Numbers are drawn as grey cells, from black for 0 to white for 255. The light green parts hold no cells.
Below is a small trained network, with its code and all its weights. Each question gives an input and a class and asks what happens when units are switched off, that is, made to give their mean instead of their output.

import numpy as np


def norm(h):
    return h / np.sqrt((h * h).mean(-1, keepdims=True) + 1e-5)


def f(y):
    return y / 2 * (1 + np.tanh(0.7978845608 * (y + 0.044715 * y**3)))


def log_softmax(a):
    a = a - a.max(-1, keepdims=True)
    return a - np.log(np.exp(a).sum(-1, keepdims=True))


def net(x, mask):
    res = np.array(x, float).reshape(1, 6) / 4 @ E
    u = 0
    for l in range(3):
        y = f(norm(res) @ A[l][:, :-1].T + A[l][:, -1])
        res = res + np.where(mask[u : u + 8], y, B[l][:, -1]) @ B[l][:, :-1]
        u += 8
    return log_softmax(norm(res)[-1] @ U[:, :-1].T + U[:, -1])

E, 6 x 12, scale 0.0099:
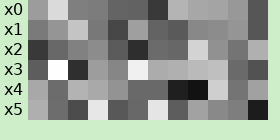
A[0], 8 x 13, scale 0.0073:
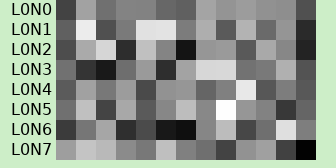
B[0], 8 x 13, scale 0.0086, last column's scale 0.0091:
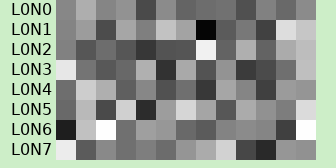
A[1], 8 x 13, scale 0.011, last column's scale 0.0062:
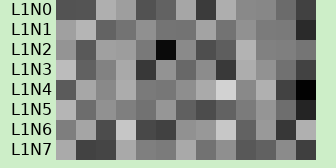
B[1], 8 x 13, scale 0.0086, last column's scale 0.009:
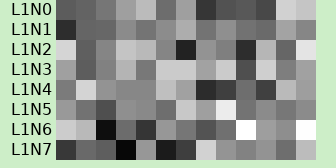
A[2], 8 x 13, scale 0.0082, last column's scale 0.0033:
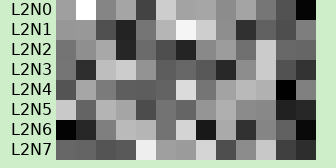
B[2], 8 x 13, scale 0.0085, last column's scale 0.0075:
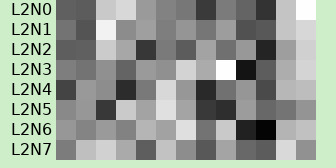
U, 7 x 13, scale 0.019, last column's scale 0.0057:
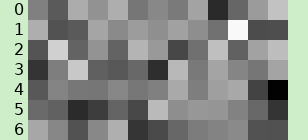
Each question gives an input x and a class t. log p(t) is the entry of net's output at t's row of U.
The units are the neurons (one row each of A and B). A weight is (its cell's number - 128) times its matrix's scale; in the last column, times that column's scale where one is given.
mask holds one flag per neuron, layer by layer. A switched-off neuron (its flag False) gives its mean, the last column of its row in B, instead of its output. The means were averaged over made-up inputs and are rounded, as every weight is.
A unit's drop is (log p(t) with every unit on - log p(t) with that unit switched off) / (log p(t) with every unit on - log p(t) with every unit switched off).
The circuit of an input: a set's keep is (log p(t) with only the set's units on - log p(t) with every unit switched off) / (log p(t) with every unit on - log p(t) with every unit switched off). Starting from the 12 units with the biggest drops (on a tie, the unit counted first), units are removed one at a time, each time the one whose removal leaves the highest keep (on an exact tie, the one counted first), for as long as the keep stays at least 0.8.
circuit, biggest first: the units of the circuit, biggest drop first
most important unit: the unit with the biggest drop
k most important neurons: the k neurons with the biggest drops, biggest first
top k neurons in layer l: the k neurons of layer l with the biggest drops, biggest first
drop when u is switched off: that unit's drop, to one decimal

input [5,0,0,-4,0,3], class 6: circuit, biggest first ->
[L1N6 L1N2]
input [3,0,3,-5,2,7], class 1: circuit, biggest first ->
[L1N6 L1N2 L1N3]
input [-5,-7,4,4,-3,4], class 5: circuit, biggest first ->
[L1N7 L0N6]
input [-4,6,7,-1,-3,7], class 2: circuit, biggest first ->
[L1N6]
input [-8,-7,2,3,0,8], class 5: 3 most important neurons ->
[L1N7 L0N6 L0N3]
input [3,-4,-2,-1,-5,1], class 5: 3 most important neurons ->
[L0N3 L0N6 L1N7]
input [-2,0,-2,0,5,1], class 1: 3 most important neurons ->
[L0N6 L1N2 L0N1]
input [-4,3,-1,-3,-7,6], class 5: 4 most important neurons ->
[L0N6 L1N7 L0N3 L1N6]
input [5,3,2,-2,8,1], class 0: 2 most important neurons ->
[L1N6 L2N3]
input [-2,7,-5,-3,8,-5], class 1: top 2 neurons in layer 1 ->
[L1N3 L1N5]
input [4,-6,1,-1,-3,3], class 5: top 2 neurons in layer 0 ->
[L0N3 L0N6]
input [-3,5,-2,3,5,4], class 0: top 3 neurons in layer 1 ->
[L1N6 L1N0 L1N2]
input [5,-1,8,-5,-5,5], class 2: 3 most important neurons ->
[L1N6 L0N6 L0N5]
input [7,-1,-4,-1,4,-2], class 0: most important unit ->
L1N3
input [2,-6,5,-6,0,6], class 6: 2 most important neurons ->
[L1N6 L0N3]
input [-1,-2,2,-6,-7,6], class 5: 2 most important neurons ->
[L1N6 L1N7]
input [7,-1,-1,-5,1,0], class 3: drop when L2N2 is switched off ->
0.1
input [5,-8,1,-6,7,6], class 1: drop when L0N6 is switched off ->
0.2
